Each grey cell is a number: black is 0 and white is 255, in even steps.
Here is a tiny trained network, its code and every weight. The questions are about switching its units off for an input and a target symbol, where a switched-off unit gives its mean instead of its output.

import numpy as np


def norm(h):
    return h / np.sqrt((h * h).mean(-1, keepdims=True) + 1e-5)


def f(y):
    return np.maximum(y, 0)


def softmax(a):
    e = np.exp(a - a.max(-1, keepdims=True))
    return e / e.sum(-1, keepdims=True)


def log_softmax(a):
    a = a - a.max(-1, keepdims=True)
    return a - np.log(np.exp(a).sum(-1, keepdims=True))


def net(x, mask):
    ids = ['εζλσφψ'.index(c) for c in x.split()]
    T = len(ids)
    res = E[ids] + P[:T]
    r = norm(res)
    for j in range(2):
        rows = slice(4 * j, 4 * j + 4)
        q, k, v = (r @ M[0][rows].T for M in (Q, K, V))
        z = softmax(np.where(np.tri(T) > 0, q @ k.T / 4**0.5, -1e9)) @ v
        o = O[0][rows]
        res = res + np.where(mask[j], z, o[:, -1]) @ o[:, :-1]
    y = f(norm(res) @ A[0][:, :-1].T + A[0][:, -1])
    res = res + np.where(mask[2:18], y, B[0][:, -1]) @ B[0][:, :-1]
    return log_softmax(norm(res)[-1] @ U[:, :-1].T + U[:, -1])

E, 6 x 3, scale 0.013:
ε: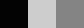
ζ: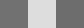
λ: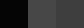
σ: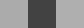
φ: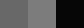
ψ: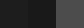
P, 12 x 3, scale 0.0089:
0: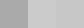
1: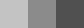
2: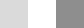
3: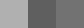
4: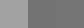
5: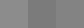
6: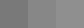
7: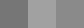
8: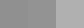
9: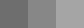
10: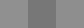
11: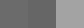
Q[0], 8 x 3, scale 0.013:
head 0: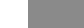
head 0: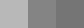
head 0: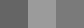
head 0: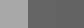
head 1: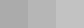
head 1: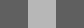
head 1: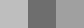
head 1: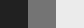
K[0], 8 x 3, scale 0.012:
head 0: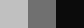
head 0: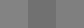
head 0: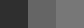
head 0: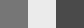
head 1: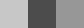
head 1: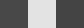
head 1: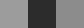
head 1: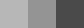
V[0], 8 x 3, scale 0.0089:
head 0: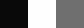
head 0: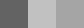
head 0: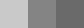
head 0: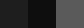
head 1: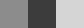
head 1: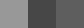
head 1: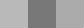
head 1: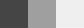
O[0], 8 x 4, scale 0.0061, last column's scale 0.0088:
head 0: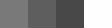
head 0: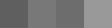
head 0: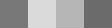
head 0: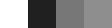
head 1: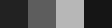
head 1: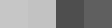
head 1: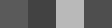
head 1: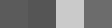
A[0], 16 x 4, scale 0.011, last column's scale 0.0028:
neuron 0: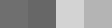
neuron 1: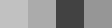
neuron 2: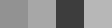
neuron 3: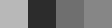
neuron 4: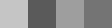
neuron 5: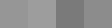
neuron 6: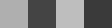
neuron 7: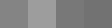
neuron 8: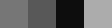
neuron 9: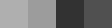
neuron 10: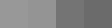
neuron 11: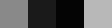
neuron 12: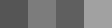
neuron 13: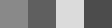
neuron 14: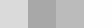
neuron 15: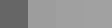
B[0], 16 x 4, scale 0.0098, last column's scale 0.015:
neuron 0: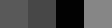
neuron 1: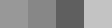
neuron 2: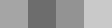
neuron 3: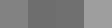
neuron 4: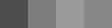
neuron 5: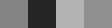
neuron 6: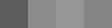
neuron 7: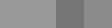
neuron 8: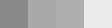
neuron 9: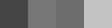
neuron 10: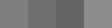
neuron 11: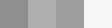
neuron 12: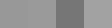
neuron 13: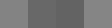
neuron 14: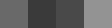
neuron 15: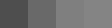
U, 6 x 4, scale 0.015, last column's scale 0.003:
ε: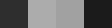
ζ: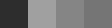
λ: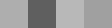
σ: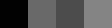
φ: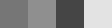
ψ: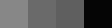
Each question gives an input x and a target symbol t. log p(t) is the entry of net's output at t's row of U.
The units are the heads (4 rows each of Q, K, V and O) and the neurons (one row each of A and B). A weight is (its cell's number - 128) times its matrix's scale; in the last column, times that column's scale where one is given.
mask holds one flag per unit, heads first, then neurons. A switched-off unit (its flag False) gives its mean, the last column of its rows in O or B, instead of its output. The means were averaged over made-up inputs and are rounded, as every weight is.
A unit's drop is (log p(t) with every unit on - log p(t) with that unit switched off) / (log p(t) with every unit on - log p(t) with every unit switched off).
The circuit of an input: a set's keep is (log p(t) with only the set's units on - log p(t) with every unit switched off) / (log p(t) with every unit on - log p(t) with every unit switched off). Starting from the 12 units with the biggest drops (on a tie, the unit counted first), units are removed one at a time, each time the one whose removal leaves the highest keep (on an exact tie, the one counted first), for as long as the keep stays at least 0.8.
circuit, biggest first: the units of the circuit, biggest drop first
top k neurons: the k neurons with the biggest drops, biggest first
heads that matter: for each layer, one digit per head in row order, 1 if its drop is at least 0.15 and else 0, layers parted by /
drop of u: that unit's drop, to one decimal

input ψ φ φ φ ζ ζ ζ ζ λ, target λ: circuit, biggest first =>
head 0; neuron 11; neuron 8
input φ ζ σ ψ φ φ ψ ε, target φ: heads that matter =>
11
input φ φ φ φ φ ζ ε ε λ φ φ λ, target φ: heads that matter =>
11
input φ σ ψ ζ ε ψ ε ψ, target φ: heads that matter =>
10
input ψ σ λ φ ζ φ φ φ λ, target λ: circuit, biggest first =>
head 0
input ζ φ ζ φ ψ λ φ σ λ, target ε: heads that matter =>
00
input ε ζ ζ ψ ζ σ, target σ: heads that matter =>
01
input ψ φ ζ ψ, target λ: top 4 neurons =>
neuron 9; neuron 11; neuron 8; neuron 1
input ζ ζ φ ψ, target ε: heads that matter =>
10
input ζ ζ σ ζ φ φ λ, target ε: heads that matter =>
00
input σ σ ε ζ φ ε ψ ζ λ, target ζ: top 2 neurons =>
neuron 2; neuron 1
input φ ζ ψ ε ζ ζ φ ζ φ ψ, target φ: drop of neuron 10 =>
-0.1
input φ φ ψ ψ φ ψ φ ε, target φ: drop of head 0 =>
0.2
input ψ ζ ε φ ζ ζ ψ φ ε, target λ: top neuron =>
neuron 2
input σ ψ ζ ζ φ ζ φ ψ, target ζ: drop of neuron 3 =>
0.0
